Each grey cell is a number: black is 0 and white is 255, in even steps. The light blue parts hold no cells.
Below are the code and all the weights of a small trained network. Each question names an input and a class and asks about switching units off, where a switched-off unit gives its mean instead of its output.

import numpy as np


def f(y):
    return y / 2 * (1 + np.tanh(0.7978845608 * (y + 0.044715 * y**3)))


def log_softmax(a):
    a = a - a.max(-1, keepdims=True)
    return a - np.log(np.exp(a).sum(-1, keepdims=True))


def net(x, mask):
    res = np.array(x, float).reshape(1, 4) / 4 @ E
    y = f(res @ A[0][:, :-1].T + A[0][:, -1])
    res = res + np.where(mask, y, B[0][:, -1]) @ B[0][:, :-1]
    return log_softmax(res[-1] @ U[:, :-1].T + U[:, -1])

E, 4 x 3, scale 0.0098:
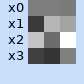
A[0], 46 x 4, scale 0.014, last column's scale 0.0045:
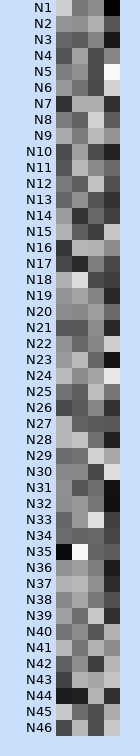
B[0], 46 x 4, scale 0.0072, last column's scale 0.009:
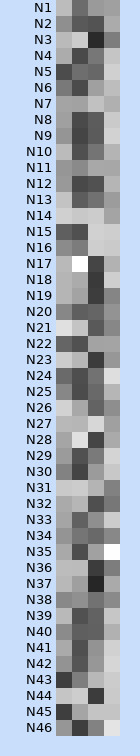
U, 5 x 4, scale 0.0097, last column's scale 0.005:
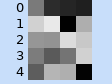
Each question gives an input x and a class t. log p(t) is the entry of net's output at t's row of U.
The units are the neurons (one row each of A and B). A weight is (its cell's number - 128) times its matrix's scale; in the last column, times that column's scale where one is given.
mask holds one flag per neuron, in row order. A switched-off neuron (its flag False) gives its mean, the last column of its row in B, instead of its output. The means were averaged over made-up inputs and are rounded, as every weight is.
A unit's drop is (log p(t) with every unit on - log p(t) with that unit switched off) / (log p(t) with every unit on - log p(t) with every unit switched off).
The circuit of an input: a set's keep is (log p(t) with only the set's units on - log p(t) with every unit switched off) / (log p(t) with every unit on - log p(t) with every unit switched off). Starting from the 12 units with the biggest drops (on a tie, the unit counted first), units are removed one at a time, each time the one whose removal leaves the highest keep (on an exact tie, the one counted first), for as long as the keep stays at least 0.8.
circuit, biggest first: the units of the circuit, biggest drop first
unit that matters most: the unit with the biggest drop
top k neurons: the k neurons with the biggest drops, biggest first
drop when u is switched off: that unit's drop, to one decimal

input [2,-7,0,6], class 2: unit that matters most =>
N15
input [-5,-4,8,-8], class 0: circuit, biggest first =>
[N24; N9]
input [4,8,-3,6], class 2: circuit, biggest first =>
[N16; N7]
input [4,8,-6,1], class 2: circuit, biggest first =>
[N7; N16]
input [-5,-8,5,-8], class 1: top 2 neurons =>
[N37; N28]
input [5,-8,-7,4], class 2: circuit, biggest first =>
[N14; N27; N15]
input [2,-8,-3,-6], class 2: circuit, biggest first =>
[N45; N27]
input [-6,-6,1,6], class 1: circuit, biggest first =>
[N17; N44]
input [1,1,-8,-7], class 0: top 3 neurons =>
[N46; N35; N30]
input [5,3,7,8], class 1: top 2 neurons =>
[N44; N17]
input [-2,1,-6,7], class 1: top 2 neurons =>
[N17; N44]
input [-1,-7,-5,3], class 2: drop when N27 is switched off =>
0.1
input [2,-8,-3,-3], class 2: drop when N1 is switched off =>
0.0
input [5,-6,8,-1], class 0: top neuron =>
[N9]
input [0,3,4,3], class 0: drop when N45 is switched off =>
0.2
